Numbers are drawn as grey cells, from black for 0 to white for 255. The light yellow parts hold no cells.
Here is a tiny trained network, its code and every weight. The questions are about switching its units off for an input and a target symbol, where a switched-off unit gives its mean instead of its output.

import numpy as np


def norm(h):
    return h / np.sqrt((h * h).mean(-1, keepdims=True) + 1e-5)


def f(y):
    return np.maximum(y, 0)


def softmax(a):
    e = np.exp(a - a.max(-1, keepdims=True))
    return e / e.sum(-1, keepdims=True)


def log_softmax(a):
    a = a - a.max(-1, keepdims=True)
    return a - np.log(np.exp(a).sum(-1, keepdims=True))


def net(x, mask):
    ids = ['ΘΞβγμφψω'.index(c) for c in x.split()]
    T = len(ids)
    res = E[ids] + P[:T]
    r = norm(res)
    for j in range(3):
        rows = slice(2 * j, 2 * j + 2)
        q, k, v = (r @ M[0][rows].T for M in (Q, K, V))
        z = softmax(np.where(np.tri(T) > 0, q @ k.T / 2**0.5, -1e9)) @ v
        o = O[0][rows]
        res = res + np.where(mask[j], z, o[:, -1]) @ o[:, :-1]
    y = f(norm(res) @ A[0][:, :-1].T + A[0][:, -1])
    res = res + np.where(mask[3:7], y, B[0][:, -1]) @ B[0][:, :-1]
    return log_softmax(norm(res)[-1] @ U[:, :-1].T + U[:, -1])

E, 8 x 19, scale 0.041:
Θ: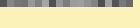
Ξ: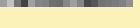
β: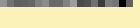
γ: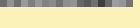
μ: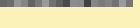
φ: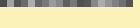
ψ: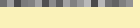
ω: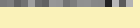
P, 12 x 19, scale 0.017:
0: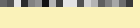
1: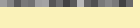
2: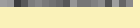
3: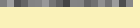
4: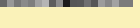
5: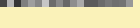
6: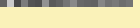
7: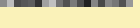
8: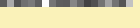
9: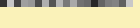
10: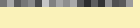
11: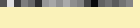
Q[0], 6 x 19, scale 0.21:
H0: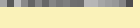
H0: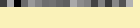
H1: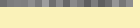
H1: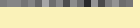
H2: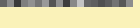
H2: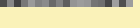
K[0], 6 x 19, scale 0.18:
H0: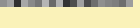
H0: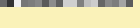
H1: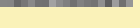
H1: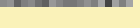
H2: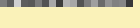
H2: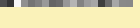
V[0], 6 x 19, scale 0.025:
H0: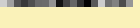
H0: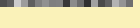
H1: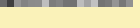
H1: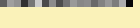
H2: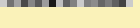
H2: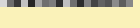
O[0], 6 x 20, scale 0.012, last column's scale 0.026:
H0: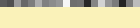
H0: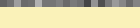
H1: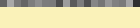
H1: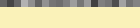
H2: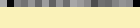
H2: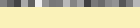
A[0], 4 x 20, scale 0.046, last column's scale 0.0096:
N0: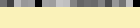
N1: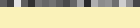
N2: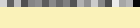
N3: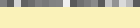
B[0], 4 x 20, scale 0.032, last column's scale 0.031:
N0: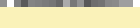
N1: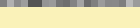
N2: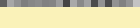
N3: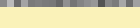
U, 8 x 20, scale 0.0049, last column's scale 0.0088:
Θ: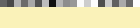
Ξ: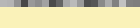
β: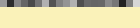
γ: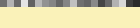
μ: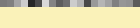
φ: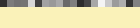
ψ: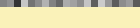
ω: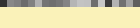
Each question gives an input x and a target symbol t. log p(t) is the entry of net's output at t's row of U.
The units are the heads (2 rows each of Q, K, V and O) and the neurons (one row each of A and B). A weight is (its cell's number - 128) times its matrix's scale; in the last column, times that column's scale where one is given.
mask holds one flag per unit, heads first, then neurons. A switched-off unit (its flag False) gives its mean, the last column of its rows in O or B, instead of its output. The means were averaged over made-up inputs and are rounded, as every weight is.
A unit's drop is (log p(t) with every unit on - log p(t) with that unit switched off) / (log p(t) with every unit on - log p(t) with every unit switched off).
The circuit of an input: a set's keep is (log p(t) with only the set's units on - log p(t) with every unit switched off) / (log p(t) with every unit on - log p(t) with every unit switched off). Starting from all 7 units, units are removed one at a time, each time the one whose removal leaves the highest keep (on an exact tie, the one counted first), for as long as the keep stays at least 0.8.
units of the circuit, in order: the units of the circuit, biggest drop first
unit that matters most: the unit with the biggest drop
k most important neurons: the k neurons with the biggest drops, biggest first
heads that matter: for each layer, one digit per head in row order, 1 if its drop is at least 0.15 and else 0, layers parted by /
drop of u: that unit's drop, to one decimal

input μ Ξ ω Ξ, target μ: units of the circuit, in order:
[H0; N1]
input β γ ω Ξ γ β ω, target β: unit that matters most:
H2
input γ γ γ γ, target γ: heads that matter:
100
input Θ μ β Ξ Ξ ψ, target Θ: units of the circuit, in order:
[H0; H2]
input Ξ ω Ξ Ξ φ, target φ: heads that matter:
110
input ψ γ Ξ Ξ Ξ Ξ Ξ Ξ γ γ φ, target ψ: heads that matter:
101
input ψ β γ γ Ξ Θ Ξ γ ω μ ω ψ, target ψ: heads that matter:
100
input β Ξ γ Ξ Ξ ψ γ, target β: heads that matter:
001
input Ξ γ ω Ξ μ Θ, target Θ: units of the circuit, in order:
[N0; N2]
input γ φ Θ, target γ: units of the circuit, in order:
[H0; H2; N0]
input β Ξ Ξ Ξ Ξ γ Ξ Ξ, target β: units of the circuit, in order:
[H2; N0; H0]
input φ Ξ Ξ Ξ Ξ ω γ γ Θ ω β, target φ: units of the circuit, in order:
[H2; N0]
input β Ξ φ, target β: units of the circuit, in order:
[H2; N0; H0]
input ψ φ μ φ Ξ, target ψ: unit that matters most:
H0
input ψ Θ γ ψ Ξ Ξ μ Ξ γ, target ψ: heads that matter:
101
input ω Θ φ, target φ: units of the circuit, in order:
[N0; N2]
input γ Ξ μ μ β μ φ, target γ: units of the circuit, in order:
[H0; N0]
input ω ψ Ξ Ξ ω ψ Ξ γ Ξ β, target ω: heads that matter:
111
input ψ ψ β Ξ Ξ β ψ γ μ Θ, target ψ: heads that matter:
101
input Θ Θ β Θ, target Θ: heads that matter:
100
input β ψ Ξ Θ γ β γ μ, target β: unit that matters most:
H2
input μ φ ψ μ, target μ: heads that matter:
100
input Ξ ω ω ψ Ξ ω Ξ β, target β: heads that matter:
010
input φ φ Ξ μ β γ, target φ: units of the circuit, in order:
[H2; N0; H0]
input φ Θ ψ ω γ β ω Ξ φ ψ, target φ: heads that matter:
001
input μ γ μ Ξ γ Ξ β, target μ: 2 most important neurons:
[N1; N0]
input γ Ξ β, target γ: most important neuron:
[N0]
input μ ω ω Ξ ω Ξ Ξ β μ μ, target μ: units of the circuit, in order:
[N1; H0]
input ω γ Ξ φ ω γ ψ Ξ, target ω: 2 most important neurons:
[N2; N0]
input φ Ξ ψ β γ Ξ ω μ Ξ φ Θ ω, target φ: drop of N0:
0.2
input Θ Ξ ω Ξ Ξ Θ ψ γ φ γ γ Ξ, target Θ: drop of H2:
0.2
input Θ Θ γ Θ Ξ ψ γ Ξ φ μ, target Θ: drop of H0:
0.8
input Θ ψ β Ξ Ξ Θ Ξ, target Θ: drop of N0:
0.1
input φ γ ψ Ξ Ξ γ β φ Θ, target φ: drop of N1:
0.0
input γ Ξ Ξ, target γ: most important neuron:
[N0]
